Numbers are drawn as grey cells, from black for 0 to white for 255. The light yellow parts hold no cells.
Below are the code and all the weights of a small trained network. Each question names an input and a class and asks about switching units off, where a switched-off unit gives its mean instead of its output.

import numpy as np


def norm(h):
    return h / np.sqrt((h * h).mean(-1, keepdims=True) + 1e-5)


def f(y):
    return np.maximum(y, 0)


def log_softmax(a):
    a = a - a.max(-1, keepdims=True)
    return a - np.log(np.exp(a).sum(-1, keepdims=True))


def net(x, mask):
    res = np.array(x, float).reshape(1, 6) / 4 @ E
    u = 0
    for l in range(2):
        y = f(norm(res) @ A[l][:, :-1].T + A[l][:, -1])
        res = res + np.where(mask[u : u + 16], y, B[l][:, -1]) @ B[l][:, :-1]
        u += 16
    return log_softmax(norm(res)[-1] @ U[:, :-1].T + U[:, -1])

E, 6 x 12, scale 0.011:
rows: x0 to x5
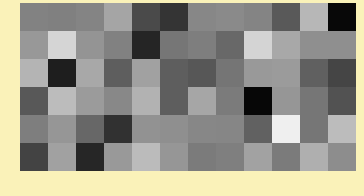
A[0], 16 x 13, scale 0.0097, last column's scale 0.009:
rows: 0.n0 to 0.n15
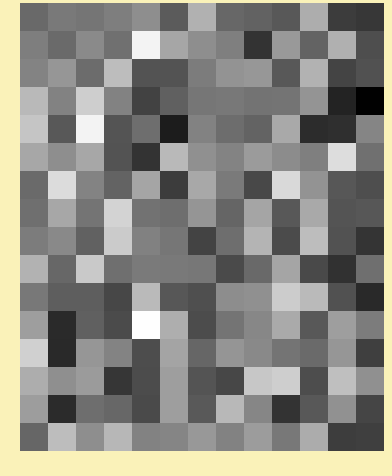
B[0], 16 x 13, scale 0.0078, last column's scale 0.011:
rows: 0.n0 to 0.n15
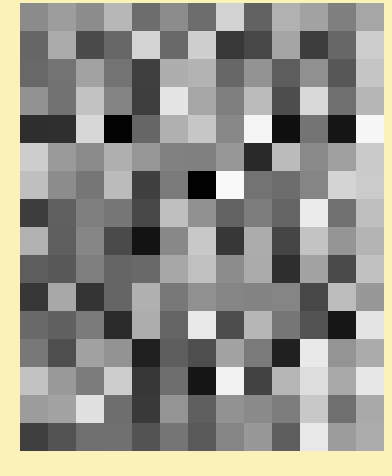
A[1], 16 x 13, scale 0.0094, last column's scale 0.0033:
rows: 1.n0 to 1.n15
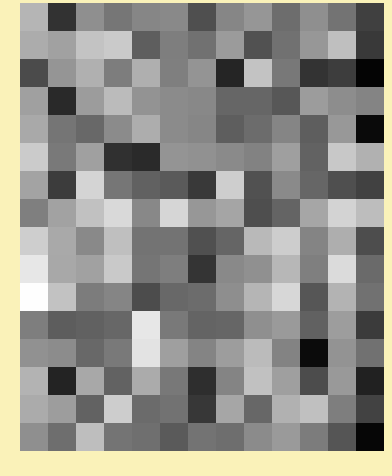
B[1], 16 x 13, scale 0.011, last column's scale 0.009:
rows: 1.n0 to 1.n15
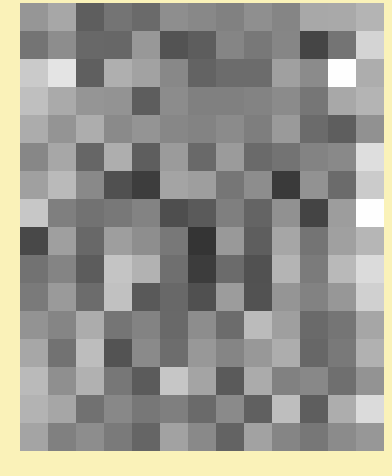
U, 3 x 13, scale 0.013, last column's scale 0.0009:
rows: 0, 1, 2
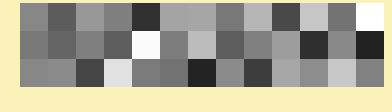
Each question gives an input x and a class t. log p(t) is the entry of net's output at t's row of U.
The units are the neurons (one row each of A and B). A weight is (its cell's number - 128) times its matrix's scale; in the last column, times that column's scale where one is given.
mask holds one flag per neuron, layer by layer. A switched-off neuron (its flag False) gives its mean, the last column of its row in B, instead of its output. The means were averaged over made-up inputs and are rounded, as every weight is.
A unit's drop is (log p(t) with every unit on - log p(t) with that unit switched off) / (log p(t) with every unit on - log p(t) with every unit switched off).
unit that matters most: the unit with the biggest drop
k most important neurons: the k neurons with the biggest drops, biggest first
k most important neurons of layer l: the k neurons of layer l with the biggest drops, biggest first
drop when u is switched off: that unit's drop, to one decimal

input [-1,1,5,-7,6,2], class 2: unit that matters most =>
0.n13
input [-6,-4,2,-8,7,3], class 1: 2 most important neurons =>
(0.n11 0.n6)
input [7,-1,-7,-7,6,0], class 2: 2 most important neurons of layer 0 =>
(0.n4 0.n11)
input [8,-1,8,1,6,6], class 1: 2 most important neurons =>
(0.n10 0.n13)
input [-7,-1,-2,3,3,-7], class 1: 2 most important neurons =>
(0.n1 0.n11)
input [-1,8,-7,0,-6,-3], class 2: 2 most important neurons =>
(0.n4 0.n11)
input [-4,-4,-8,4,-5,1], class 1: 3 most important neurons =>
(0.n13 0.n1 0.n6)
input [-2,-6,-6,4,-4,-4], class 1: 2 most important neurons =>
(0.n13 0.n1)
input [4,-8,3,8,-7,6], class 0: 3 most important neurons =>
(0.n13 1.n9 0.n5)
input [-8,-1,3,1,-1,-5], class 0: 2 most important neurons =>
(0.n13 0.n12)
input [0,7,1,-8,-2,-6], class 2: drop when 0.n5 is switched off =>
0.1
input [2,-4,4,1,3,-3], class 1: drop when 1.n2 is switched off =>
0.1
